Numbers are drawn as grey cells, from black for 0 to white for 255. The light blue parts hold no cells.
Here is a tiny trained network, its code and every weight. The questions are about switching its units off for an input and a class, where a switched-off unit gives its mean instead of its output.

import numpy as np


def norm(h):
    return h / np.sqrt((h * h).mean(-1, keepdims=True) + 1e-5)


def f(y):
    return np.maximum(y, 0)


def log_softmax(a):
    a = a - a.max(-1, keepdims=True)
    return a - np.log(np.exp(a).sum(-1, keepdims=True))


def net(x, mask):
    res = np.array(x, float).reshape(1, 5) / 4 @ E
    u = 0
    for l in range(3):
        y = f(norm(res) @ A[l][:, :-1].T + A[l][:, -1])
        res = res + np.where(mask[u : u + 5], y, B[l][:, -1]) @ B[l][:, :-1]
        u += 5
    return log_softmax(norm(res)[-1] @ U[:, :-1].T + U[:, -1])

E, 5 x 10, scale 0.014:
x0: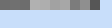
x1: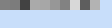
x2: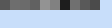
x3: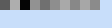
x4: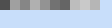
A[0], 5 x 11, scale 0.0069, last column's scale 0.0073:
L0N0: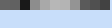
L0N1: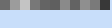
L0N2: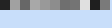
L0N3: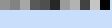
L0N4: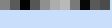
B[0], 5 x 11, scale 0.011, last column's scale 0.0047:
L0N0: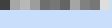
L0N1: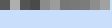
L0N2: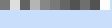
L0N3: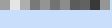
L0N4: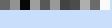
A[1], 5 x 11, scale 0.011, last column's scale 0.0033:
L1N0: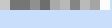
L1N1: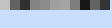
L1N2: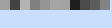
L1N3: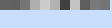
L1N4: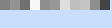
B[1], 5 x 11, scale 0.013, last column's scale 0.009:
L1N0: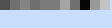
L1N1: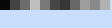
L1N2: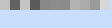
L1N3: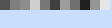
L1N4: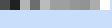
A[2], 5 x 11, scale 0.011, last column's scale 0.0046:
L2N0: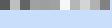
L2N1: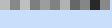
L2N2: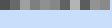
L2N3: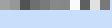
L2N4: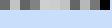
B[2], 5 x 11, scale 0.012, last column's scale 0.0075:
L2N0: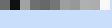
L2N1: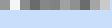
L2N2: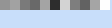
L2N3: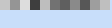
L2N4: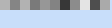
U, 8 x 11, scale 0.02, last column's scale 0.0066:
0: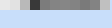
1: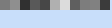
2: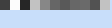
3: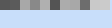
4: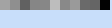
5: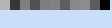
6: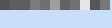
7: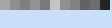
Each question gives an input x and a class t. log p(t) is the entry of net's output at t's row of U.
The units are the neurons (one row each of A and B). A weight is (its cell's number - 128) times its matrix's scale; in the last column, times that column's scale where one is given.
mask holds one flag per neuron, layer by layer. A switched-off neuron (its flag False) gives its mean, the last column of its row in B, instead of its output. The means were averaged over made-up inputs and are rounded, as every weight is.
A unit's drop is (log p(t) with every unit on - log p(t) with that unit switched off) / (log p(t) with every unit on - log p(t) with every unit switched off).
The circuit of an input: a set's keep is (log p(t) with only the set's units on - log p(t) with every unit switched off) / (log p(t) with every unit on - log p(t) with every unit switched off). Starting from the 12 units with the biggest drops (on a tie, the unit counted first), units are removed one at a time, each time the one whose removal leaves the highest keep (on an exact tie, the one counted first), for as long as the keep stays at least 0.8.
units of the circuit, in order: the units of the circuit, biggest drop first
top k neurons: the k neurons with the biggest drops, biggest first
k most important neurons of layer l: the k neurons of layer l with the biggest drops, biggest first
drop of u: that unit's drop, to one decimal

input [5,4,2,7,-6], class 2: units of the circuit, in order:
L0N4
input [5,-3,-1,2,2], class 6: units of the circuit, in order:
L2N4; L1N3
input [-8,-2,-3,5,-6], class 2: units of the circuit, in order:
L1N4; L1N2
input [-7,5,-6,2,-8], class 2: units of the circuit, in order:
L1N1; L0N4; L1N4
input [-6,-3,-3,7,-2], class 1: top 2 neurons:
L1N2; L1N4
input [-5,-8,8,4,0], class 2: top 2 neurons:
L1N4; L2N0
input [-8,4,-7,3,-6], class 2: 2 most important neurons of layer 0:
L0N3; L0N4
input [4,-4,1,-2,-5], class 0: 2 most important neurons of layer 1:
L1N2; L1N4
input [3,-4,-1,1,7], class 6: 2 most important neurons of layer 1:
L1N3; L1N0
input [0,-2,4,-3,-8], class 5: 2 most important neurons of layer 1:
L1N1; L1N2
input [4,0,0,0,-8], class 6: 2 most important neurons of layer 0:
L0N4; L0N2
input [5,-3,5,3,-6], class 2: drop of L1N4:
0.1
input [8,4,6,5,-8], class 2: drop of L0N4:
0.0
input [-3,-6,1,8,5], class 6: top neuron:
L2N0
